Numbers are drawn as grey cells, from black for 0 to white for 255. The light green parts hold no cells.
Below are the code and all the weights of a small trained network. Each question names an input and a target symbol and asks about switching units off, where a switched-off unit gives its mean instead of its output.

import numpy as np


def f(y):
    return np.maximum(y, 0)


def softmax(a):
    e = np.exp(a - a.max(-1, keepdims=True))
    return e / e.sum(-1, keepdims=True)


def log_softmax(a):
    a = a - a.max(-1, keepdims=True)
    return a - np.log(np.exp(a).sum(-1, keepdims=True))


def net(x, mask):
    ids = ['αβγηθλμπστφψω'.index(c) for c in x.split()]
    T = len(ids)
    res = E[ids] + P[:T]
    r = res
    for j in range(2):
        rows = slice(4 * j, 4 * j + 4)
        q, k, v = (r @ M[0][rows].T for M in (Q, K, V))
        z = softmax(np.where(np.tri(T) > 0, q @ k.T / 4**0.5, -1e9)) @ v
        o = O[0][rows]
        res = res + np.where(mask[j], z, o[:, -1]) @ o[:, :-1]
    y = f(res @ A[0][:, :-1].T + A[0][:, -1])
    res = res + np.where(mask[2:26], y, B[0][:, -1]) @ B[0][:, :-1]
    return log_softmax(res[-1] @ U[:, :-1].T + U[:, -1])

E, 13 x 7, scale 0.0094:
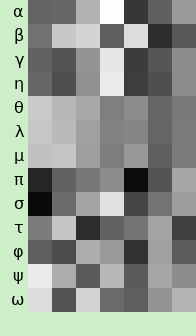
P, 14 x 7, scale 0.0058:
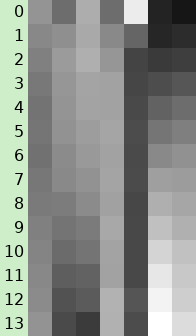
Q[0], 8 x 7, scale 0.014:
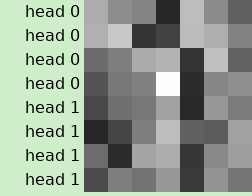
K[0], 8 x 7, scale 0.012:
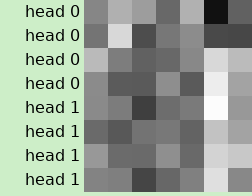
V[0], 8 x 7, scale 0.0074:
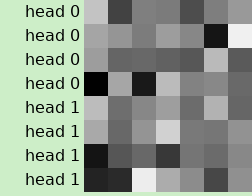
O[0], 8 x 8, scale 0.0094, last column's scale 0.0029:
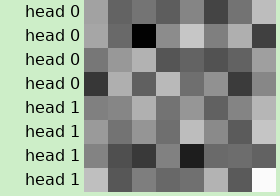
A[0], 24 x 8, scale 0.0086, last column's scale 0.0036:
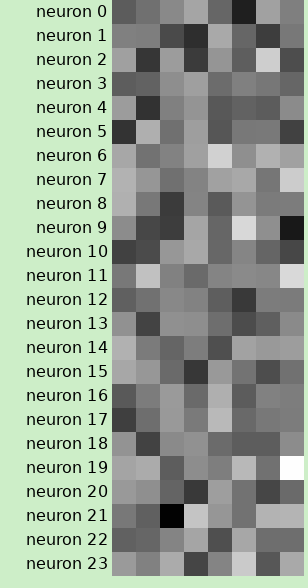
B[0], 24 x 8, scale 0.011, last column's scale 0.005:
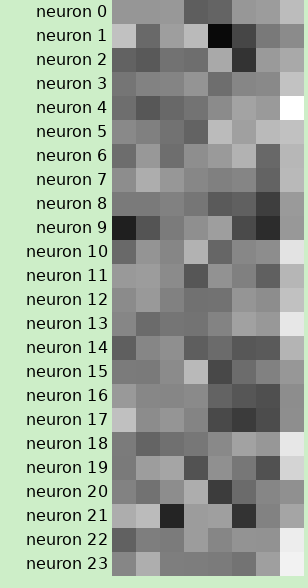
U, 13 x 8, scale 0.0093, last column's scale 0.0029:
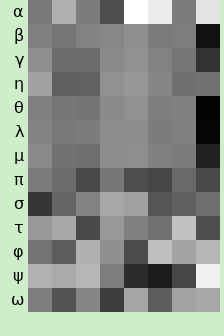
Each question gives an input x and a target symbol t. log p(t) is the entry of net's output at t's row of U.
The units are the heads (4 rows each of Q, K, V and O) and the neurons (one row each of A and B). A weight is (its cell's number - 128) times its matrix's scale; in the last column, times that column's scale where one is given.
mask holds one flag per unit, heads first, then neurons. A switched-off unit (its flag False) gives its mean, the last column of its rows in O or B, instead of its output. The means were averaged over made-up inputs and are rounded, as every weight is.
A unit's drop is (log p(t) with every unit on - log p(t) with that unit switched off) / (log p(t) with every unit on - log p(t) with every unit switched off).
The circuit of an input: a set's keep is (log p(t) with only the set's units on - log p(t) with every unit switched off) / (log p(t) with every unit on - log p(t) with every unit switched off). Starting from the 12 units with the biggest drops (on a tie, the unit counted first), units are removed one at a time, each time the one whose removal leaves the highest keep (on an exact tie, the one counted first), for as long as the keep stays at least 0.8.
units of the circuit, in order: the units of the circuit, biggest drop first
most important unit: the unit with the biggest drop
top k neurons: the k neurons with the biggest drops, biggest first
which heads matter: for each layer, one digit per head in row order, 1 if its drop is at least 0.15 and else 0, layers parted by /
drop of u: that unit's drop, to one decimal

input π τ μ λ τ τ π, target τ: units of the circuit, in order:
[head 1; head 0; neuron 21; neuron 5]
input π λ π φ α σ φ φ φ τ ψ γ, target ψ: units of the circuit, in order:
[head 1; neuron 17; neuron 16]
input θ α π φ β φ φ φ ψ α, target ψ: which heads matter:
01
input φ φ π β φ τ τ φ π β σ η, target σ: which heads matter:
11
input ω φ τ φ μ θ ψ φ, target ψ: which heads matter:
01
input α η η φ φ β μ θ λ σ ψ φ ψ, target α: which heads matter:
01
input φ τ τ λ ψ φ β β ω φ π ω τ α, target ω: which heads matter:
10
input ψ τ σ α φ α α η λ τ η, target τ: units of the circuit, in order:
[head 1; neuron 21; head 0]
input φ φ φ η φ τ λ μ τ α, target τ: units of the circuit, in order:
[head 1; head 0; neuron 21]
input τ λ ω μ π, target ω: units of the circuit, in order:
[head 0; neuron 2]
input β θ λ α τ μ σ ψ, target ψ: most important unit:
neuron 4
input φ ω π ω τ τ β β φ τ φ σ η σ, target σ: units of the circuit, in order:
[neuron 9; head 1; head 0]
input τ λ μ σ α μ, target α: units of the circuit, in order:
[head 0; head 1; neuron 6]
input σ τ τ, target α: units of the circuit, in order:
[head 0; neuron 5; neuron 11]
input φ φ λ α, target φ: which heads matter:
00
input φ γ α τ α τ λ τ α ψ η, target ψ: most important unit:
head 1
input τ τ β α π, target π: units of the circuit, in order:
[head 0; head 1; neuron 21]
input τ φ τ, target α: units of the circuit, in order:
[head 1; head 0; neuron 5; neuron 11]
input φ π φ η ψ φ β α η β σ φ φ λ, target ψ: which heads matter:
00
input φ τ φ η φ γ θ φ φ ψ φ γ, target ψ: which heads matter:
11
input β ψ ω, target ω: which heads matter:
10
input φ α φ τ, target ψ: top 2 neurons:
[neuron 1; neuron 4]
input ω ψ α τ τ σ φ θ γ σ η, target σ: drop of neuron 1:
0.0
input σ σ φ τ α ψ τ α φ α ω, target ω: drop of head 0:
0.6
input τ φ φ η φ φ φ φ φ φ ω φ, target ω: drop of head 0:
1.0
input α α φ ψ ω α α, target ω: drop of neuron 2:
0.4
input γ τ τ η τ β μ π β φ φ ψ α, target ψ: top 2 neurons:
[neuron 17; neuron 16]
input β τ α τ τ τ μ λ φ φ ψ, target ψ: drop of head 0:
0.1
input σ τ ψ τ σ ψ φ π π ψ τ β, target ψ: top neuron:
[neuron 4]
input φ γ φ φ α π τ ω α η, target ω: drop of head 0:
1.1
